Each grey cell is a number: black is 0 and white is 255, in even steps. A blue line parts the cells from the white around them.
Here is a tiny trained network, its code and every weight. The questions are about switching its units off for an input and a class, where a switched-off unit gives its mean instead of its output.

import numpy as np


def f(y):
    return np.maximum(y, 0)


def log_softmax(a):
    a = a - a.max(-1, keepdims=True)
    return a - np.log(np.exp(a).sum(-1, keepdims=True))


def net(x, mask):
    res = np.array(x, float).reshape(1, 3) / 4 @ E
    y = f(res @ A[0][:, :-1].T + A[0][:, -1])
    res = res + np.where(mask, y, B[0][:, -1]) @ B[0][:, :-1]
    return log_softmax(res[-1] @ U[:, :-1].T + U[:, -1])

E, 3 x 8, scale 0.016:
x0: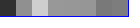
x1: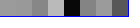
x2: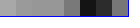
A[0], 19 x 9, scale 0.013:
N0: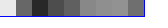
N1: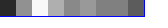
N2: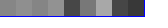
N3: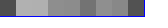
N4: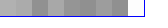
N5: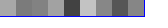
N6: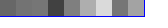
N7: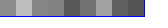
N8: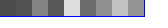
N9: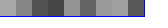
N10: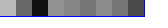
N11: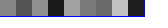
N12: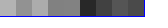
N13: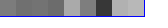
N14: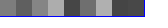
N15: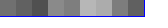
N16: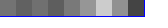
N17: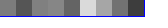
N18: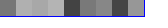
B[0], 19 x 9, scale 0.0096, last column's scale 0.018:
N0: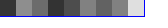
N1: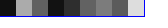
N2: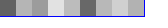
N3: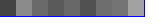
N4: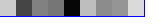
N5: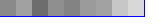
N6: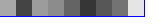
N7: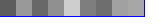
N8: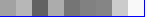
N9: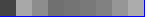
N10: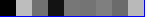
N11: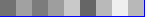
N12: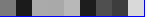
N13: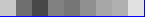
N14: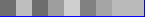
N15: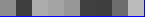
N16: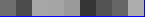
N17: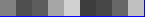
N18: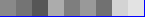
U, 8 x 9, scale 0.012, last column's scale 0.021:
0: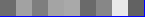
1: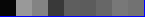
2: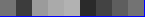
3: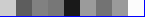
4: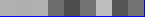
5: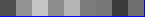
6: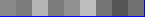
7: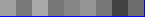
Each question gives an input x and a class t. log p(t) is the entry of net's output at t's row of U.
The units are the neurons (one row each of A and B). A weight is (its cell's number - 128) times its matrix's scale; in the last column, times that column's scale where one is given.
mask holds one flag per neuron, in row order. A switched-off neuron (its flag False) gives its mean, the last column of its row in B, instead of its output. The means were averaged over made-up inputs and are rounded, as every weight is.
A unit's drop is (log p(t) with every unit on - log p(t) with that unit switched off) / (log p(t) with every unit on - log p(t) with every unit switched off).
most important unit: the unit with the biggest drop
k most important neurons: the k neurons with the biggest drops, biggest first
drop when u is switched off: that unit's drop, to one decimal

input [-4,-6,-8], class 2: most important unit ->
N6
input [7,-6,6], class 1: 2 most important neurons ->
N1; N3
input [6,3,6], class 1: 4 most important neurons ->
N1; N6; N17; N15
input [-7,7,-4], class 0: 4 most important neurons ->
N2; N5; N1; N14
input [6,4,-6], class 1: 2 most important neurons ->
N1; N12
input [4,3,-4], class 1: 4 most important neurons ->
N1; N12; N13; N8
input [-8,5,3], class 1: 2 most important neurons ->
N0; N10
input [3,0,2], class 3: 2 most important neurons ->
N10; N0
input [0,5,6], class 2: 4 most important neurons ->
N12; N8; N11; N13
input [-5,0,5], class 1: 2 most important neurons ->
N10; N0
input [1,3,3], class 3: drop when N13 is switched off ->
-0.1
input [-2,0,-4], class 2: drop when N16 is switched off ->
0.1
